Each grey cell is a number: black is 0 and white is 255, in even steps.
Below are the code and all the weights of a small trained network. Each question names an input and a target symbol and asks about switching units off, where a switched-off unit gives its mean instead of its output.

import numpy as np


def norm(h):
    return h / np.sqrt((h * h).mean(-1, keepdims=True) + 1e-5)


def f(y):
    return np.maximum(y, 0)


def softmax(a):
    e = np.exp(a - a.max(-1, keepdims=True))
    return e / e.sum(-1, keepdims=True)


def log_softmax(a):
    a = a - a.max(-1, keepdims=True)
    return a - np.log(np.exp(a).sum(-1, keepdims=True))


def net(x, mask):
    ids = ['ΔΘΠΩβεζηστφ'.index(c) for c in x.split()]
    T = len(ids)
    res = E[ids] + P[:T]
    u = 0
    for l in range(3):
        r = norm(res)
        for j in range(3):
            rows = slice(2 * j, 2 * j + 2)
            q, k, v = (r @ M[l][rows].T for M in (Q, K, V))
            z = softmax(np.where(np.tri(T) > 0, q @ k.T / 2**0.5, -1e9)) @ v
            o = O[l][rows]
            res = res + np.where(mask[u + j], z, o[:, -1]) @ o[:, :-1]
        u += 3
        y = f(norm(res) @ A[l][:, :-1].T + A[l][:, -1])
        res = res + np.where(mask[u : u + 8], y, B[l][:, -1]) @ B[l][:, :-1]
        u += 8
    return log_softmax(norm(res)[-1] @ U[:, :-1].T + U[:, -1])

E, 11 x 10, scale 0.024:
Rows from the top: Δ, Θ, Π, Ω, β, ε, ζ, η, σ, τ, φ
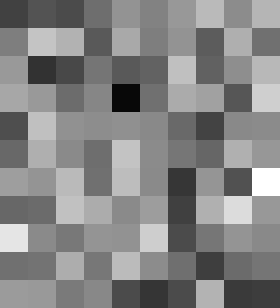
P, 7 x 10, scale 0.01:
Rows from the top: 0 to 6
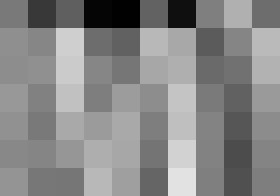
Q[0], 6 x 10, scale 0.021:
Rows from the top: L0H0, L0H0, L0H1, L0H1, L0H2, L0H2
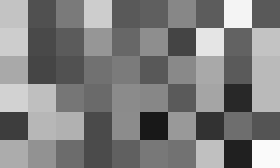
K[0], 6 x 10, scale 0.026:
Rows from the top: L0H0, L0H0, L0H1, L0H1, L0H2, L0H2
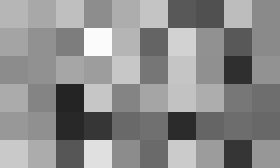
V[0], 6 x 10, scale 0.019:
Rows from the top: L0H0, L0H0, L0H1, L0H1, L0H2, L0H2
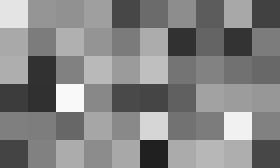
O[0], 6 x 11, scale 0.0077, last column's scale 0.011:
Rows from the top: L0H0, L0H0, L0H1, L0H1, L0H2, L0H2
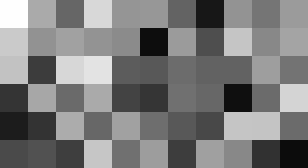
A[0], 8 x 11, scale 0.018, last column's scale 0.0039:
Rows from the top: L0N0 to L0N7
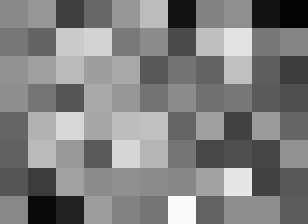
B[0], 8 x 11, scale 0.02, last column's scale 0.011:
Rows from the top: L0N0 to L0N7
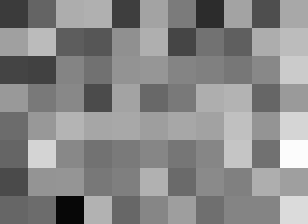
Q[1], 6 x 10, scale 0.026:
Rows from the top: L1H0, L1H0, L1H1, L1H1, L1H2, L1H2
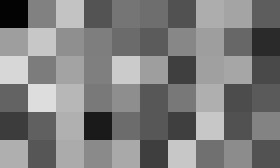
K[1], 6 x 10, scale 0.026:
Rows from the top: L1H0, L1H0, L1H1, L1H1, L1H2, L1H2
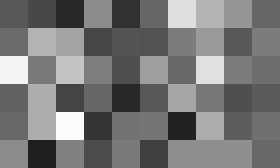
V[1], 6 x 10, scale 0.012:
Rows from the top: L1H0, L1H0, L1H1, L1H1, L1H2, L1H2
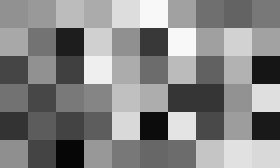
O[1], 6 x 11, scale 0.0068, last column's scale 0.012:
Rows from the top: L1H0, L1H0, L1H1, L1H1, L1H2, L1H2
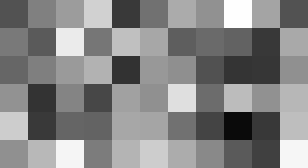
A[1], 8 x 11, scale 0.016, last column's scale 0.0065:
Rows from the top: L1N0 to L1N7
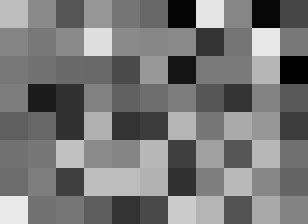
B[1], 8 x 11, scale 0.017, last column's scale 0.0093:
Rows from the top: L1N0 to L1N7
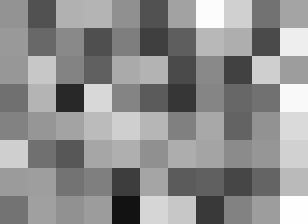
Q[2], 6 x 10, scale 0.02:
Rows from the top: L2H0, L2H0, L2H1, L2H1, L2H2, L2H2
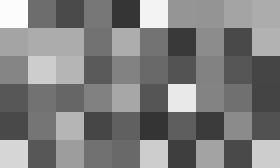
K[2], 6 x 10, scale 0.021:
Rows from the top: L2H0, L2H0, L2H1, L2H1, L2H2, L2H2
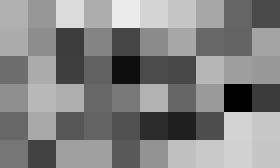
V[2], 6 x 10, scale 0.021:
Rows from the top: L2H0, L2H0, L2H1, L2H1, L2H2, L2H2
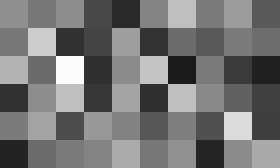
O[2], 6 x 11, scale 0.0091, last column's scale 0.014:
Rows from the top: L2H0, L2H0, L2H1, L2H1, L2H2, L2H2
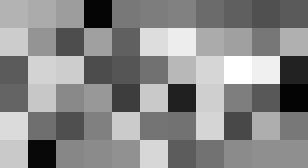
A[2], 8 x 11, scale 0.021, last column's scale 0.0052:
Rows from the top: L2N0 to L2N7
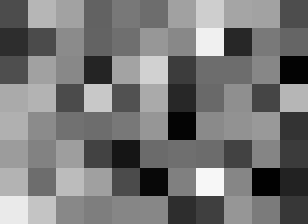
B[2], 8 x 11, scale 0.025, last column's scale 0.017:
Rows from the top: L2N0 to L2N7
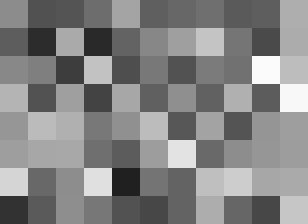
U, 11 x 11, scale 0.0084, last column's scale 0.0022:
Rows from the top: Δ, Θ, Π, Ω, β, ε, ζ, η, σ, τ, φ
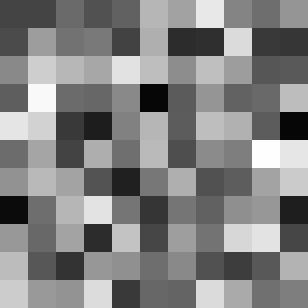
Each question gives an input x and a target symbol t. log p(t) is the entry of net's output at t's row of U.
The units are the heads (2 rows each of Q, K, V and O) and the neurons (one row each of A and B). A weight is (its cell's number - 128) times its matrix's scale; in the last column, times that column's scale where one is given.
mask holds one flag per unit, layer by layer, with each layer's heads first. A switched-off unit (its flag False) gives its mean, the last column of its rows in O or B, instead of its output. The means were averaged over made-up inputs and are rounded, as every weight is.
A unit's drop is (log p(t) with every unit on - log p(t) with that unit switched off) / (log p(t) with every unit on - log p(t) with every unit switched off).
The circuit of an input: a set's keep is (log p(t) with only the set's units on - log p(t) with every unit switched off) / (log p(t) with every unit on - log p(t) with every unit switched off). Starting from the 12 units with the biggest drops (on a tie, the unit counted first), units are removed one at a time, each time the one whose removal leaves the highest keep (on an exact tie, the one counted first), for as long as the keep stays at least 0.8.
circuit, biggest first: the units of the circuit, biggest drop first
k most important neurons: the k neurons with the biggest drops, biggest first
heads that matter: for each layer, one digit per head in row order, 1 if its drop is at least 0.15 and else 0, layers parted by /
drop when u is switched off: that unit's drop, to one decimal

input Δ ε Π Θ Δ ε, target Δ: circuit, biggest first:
L0H0
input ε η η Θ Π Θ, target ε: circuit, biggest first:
L2N2; L0H2; L0H1
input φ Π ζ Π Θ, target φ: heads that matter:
001 / 000 / 000
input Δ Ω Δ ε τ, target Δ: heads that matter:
100 / 000 / 000
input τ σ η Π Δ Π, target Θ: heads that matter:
100 / 100 / 011
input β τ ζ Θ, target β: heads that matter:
010 / 000 / 100
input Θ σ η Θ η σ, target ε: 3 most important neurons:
L0N1; L0N2; L0N6
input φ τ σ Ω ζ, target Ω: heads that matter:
010 / 000 / 000
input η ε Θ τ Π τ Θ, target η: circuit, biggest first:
L0H2; L0H1
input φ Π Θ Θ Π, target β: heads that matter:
010 / 000 / 010
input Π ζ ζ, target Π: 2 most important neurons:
L0N4; L1N7
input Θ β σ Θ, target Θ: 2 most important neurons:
L0N0; L0N5
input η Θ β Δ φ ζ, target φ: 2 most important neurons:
L1N0; L2N6
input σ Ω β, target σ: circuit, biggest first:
L0H2
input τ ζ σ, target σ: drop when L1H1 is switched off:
0.2
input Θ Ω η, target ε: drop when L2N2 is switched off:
0.3
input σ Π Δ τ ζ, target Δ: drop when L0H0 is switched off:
1.2
